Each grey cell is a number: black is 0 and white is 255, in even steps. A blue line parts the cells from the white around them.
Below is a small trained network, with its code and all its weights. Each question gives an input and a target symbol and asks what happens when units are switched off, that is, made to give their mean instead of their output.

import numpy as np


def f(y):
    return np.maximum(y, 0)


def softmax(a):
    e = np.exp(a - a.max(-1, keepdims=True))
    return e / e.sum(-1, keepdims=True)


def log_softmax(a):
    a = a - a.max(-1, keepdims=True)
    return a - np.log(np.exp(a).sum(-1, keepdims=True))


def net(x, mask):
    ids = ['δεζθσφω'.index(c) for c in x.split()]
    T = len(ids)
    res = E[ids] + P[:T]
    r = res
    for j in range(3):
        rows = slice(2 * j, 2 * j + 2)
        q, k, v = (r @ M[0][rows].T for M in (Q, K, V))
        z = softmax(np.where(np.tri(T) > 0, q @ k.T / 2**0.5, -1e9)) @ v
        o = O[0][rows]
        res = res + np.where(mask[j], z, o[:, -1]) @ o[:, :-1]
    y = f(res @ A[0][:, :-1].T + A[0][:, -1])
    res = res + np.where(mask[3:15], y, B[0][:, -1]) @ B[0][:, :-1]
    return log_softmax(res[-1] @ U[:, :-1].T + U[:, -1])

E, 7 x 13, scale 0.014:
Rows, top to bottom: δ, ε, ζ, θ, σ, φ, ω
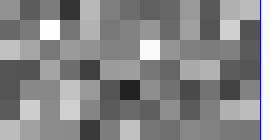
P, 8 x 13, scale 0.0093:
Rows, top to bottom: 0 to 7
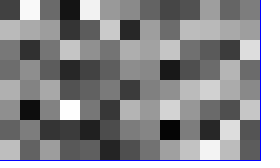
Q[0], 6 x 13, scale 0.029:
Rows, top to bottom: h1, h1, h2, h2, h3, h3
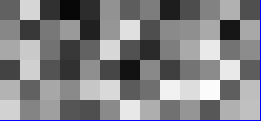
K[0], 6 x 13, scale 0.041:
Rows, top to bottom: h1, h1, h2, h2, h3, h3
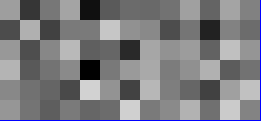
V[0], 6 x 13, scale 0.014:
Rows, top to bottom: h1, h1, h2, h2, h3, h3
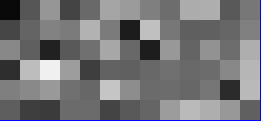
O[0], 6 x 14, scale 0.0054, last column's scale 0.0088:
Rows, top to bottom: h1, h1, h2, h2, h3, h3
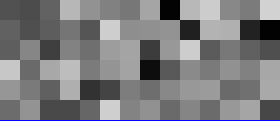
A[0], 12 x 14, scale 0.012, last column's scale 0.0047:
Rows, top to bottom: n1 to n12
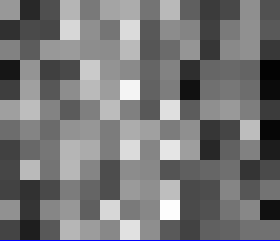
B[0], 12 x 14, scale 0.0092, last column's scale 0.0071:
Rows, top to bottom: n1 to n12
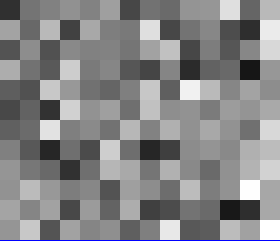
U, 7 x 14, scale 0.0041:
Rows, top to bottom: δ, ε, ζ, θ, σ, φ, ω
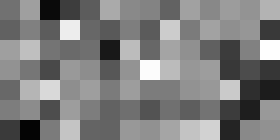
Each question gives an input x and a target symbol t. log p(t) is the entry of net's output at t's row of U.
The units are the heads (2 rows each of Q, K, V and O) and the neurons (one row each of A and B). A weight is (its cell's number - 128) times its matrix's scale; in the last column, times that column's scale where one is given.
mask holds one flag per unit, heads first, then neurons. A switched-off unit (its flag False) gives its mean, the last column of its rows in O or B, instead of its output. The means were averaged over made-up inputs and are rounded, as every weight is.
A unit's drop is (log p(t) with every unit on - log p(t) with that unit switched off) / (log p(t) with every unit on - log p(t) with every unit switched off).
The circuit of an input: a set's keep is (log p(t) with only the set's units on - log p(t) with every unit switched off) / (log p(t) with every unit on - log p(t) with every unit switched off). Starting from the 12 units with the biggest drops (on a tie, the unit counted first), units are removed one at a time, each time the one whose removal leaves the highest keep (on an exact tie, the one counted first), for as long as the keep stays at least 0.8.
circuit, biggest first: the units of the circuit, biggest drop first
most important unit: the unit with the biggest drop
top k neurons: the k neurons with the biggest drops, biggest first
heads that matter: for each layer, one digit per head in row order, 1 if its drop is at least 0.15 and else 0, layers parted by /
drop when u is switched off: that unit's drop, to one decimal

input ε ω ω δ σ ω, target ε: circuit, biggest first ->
n12, h1
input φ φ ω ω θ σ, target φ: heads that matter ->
110
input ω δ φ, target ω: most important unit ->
n7
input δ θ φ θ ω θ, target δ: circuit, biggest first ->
h2, n8, n12
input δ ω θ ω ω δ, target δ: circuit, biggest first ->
h2, n8
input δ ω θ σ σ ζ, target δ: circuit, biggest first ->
n8, h2
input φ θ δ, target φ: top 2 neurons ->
n11, n2
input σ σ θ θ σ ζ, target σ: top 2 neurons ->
n1, n11
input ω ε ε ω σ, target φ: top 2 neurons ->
n11, n4
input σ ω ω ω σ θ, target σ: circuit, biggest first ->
h1, n1, n2, h2
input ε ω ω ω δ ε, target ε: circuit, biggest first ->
n12, h1
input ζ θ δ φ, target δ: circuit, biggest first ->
n9, h1
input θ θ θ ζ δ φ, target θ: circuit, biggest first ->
n2, h1, n12
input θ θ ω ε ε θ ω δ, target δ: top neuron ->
n7
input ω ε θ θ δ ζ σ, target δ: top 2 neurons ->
n9, n7
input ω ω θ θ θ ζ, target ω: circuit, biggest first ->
n7, h1, n8, n12
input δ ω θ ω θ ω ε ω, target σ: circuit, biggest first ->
h2, h3
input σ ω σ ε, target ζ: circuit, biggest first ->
h1, n1
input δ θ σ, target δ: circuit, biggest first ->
n8, h2
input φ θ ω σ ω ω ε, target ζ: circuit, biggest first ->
h1
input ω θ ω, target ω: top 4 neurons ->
n7, n8, n12, n1
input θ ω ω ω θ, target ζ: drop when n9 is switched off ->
-0.1
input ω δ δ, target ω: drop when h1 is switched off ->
0.4
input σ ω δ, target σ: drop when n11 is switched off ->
0.3
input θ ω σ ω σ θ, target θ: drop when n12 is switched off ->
0.4
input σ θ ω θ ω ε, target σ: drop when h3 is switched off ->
0.1
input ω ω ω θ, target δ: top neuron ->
n12
